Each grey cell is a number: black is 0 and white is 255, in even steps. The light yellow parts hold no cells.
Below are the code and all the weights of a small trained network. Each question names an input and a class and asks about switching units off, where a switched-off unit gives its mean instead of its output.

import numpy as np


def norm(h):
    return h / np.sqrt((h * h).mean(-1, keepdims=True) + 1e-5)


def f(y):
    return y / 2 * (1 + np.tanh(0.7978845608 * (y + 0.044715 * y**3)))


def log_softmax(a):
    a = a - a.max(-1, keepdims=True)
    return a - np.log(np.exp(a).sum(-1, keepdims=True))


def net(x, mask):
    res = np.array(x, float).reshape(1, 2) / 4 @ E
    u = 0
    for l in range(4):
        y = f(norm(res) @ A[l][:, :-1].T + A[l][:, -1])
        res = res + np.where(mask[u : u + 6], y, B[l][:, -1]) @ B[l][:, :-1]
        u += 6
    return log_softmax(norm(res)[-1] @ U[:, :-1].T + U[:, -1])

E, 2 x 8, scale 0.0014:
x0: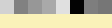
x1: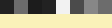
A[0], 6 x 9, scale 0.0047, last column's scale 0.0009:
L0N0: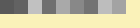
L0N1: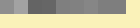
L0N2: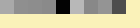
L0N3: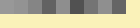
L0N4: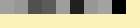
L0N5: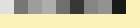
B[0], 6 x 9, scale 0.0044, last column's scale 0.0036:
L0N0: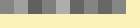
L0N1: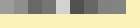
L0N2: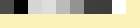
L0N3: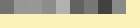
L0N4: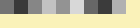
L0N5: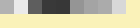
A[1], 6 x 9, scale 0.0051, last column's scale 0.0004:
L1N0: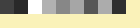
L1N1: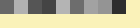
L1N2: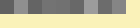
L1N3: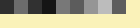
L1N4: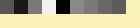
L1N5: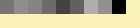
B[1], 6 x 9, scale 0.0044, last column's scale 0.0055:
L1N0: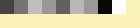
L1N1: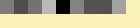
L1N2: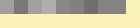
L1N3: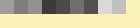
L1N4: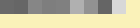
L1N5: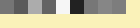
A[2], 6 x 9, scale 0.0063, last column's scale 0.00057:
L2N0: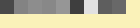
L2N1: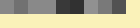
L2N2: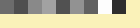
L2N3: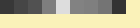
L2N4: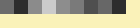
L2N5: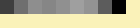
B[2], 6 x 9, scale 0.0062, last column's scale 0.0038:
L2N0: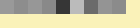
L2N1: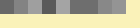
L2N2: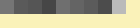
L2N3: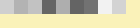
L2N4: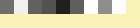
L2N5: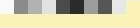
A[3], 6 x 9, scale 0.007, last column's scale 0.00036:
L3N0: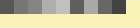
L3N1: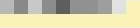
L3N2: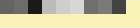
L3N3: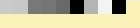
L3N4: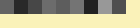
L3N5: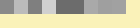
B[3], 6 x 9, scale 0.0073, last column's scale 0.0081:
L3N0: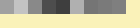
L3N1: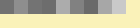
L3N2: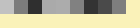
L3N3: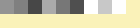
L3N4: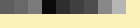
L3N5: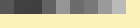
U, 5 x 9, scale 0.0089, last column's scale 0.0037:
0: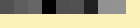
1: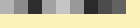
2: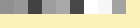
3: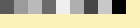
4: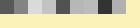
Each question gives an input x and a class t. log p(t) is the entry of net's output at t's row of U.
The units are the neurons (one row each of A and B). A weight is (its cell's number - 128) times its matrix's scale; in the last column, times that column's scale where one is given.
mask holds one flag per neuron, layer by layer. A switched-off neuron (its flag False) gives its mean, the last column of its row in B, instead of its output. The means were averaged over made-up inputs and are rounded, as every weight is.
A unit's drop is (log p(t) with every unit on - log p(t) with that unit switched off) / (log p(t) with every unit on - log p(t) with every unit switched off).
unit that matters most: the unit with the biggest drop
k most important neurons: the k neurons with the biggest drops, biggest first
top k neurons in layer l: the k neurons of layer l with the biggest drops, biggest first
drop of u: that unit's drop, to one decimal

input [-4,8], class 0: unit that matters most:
L0N2
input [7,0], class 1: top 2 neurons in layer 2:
(L2N4; L2N3)
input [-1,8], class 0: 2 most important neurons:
(L0N2; L1N3)
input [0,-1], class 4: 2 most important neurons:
(L0N2; L1N0)
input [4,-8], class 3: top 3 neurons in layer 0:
(L0N5; L0N2; L0N4)
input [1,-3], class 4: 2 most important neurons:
(L0N2; L3N3)
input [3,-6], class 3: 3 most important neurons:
(L0N5; L0N2; L2N4)
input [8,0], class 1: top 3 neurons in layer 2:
(L2N4; L2N3; L2N5)
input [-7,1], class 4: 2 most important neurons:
(L1N0; L3N3)
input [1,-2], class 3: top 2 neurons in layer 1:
(L1N3; L1N0)
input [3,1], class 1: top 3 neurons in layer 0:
(L0N5; L0N4; L0N2)
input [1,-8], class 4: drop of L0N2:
1.6
